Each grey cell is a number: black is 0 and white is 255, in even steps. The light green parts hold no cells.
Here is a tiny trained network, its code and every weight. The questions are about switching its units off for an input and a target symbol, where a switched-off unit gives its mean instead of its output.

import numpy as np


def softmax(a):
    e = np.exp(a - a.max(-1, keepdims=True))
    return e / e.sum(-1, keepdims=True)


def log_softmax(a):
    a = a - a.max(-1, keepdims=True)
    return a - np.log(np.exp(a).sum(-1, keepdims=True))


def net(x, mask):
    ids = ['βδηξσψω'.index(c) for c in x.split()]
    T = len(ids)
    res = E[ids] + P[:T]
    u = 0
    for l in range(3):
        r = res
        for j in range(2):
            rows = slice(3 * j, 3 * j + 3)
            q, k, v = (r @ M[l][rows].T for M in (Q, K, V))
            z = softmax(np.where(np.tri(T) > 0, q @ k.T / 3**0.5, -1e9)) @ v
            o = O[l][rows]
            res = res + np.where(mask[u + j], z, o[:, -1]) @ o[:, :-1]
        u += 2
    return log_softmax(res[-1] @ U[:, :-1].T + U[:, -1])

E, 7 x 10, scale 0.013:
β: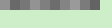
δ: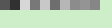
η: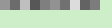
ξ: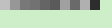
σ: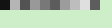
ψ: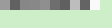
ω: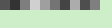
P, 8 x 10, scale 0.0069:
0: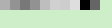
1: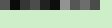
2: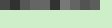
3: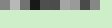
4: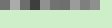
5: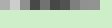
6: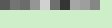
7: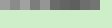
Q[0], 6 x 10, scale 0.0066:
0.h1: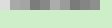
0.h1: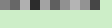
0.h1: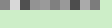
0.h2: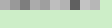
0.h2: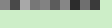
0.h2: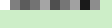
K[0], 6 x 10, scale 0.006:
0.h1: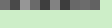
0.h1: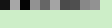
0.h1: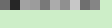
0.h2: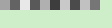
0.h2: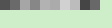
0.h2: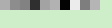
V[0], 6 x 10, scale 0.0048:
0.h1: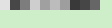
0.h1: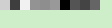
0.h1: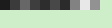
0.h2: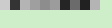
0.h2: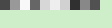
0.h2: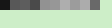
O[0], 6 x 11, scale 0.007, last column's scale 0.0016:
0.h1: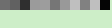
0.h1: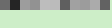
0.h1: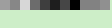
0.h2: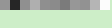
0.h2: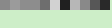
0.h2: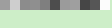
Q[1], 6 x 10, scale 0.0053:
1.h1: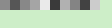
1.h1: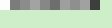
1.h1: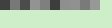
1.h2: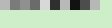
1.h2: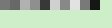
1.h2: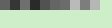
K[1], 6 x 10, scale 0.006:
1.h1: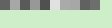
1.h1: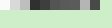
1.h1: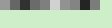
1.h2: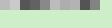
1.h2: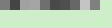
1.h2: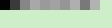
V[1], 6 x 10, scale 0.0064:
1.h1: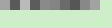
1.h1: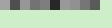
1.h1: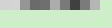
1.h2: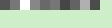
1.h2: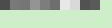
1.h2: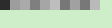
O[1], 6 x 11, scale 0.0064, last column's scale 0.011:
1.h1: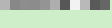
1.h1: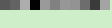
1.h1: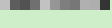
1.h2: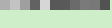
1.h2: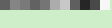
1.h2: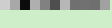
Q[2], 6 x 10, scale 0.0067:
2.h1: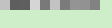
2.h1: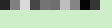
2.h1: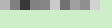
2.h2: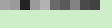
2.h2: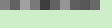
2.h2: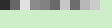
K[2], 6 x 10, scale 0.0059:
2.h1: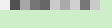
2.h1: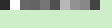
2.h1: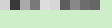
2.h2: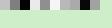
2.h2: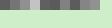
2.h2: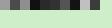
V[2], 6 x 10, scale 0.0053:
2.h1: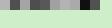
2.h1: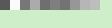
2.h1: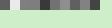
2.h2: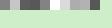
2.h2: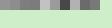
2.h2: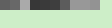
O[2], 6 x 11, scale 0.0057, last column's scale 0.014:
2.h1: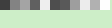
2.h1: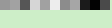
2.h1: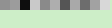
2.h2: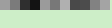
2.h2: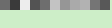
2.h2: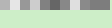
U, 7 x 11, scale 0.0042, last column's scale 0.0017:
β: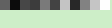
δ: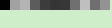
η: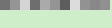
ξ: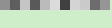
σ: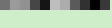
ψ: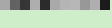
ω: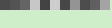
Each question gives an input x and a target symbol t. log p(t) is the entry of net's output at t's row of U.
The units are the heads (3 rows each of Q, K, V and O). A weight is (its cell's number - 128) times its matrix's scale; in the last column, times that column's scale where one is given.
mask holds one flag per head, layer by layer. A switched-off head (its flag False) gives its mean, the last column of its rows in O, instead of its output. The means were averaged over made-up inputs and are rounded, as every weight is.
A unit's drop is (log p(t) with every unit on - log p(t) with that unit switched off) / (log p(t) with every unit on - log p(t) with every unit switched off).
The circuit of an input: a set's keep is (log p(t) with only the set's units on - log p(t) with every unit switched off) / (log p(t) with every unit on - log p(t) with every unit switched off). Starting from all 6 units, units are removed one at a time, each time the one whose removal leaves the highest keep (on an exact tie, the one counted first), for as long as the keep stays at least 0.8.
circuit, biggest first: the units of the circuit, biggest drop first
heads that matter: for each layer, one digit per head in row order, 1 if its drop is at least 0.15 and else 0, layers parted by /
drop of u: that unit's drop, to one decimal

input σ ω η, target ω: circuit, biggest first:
[2.h1; 0.h2]
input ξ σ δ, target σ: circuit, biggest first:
[2.h1; 0.h1]
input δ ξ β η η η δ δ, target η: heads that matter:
01 / 01 / 01
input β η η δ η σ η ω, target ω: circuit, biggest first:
[2.h1]
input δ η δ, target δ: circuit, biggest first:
[2.h1; 2.h2; 1.h1]
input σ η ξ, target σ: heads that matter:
01 / 00 / 10
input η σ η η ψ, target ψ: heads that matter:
11 / 00 / 10
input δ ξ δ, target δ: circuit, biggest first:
[0.h1; 2.h2; 1.h1; 2.h1]
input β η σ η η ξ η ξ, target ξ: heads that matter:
10 / 11 / 00
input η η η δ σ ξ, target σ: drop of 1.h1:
-0.1
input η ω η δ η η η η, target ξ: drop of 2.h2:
0.2
